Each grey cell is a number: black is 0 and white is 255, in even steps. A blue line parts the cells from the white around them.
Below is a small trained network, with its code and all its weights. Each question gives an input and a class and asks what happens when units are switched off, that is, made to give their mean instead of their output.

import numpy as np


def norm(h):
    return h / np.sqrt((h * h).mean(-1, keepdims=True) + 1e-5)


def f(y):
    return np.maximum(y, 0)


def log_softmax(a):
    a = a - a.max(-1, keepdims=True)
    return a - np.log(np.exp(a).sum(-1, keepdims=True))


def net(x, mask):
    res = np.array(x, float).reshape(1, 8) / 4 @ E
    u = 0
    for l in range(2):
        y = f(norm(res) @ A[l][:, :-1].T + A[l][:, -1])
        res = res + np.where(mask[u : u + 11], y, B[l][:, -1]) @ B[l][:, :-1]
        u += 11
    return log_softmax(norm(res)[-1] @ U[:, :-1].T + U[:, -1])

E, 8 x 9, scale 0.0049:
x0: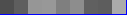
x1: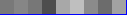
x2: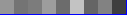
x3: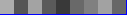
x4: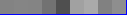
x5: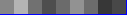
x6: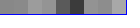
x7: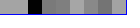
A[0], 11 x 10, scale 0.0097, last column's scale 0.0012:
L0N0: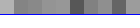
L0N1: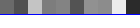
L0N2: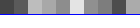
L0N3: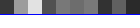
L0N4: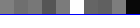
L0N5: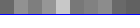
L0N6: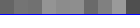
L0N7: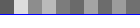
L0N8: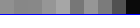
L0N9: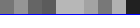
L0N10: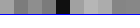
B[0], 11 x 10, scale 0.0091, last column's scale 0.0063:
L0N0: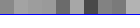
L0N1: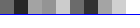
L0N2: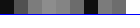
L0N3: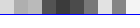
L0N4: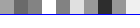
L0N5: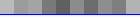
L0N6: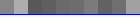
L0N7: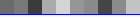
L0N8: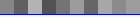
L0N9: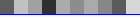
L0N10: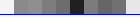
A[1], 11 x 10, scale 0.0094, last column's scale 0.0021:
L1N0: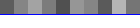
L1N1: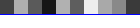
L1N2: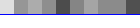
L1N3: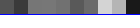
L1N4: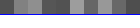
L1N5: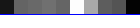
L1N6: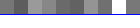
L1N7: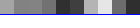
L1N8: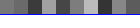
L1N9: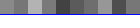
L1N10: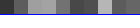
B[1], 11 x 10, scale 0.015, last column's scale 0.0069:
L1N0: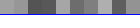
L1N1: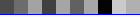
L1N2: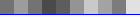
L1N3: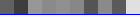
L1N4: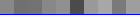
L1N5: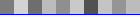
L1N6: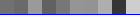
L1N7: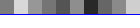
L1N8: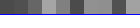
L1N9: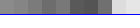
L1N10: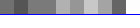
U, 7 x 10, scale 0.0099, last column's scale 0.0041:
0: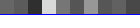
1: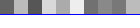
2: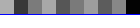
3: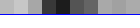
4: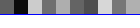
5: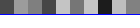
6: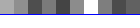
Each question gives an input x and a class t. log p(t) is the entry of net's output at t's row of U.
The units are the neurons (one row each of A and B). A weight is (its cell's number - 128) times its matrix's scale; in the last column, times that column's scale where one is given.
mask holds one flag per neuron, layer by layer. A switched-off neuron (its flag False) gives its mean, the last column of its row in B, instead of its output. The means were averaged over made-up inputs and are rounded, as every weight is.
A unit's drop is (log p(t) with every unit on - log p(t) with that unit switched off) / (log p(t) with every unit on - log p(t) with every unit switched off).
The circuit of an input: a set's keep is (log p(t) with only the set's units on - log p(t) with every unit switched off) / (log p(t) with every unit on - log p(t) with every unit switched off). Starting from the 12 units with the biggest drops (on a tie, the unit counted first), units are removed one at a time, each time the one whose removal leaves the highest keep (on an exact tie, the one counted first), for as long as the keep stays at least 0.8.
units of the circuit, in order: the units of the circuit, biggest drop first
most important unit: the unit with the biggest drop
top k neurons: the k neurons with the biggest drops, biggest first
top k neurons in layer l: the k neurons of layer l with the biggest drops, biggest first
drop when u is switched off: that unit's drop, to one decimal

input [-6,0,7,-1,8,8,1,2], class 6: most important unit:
L0N10
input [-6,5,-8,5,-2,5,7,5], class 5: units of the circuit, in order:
[L1N1 L0N3 L0N4]
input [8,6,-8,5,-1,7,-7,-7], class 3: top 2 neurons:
[L0N3 L0N7]
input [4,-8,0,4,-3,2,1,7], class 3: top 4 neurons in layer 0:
[L0N4 L0N2 L0N1 L0N7]
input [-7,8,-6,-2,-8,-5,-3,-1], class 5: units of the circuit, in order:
[L0N9 L1N1]
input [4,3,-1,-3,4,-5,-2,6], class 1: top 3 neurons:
[L1N5 L0N4 L0N3]
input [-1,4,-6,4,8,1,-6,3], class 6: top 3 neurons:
[L0N4 L0N10 L0N2]
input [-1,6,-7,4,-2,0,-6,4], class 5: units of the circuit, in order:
[L0N9 L1N1]
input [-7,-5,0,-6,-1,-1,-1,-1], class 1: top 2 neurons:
[L0N7 L0N3]
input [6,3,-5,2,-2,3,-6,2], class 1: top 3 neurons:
[L0N4 L0N10 L1N5]
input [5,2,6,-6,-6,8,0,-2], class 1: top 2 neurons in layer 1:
[L1N3 L1N6]
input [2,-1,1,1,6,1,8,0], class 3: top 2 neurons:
[L0N10 L0N2]
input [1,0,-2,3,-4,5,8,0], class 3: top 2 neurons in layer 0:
[L0N3 L0N2]
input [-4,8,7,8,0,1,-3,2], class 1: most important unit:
L0N4
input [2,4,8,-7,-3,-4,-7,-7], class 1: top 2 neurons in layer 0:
[L0N4 L0N1]
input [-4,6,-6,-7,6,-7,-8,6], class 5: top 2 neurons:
[L0N9 L1N1]
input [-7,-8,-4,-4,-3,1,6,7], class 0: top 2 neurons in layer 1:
[L1N8 L1N5]
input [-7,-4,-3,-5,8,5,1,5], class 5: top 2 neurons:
[L1N1 L0N4]
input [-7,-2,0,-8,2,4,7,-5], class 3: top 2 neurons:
[L0N3 L0N4]
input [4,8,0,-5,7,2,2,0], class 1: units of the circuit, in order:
[L0N4]
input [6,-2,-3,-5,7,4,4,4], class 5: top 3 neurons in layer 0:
[L0N4 L0N9 L0N2]
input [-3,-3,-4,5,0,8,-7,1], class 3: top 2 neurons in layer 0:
[L0N7 L0N3]
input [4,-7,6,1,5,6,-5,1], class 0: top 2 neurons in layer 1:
[L1N8 L1N7]
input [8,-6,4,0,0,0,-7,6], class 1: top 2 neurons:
[L1N5 L0N10]
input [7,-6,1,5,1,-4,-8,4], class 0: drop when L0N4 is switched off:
0.1
